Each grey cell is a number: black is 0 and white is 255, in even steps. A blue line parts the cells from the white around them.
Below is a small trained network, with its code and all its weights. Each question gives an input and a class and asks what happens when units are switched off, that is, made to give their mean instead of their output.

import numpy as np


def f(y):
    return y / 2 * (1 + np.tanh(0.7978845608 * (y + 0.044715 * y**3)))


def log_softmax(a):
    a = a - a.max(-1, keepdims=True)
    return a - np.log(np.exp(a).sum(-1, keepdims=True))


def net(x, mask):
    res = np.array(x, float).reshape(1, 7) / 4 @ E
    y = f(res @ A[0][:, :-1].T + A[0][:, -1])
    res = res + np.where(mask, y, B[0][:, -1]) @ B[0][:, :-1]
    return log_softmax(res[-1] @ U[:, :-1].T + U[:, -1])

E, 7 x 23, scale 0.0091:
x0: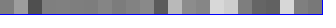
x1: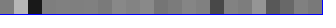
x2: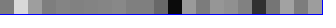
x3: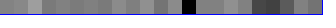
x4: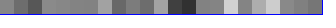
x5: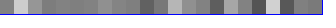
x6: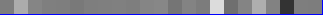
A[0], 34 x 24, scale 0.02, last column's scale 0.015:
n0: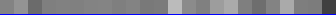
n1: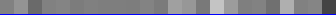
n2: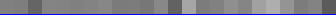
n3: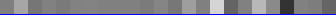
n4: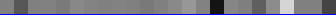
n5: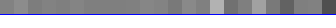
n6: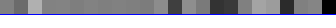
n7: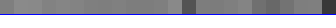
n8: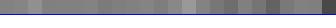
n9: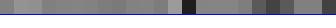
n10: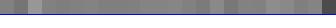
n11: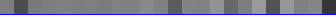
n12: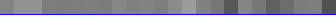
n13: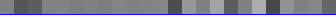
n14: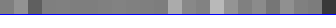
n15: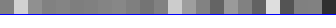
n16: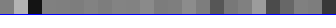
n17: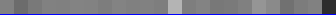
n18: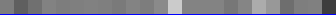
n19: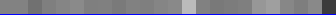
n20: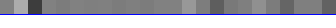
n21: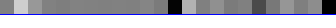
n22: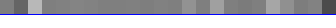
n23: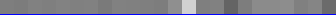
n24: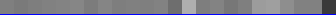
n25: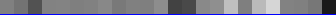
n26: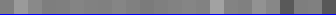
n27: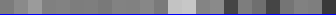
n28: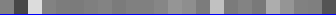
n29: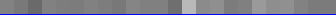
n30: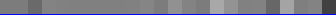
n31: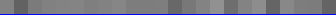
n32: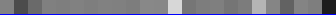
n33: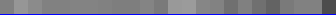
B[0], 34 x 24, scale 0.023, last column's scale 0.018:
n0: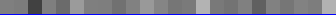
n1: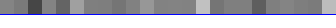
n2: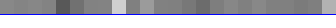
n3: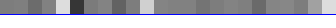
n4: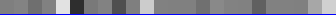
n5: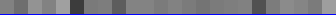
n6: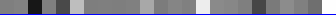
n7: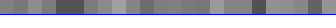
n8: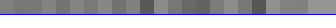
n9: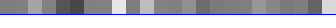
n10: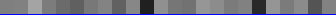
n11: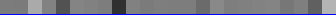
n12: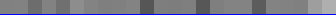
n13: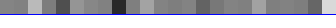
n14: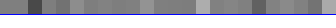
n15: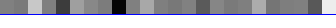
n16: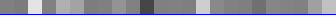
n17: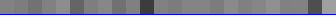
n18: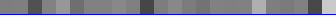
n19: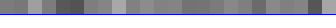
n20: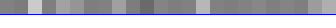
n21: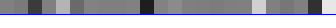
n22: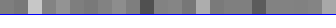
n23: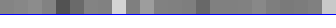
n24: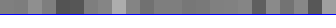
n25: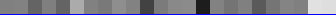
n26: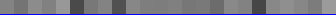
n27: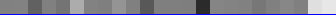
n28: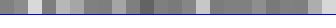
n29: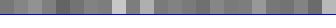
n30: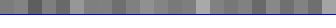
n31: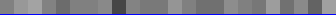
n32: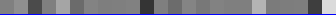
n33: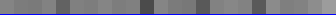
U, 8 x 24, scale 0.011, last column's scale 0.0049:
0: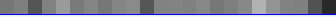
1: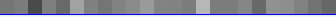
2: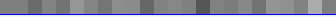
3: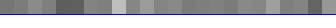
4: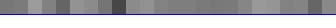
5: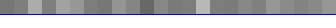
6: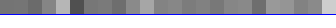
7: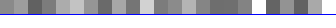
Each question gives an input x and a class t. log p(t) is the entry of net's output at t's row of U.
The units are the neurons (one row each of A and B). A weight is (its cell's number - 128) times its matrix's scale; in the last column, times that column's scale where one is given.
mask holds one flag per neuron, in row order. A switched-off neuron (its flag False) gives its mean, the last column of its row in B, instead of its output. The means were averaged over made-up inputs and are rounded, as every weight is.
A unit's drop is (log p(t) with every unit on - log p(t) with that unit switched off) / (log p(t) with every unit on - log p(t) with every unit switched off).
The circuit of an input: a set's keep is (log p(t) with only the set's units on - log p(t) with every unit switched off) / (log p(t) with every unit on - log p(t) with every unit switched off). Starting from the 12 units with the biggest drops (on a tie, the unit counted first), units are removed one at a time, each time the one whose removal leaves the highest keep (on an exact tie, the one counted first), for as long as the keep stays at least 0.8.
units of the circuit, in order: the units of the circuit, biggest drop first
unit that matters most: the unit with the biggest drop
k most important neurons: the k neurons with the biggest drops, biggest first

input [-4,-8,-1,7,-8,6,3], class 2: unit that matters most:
n27
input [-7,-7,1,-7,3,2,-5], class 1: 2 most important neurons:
(n6; n9)
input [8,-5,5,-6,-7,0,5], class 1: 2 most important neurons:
(n1; n0)
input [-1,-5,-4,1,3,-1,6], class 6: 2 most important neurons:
(n3; n16)
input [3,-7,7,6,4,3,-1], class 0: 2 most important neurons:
(n21; n16)
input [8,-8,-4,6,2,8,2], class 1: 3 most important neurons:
(n0; n1; n14)
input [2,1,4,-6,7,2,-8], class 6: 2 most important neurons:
(n4; n27)
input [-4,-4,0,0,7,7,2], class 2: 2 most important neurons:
(n25; n13)
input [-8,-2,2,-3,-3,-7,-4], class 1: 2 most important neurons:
(n6; n15)
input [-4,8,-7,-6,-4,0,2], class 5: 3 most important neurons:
(n16; n20; n21)
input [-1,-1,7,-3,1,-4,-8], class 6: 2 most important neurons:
(n4; n32)
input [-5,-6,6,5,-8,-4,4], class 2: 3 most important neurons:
(n27; n12; n32)
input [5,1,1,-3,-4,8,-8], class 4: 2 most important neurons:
(n15; n3)
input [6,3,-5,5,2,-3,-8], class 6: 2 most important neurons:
(n4; n6)
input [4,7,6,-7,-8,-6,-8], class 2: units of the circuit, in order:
(n27)
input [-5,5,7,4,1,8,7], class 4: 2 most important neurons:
(n15; n32)
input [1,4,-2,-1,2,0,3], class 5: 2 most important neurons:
(n16; n4)
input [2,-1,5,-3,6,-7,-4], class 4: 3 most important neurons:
(n13; n27; n11)
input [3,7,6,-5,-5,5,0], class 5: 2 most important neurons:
(n16; n20)
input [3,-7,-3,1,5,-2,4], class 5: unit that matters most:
n28
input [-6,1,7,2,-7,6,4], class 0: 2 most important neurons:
(n21; n25)
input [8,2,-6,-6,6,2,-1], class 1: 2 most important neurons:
(n0; n1)
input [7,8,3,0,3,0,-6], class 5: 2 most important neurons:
(n16; n6)
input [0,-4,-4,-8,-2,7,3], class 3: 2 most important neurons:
(n23; n19)
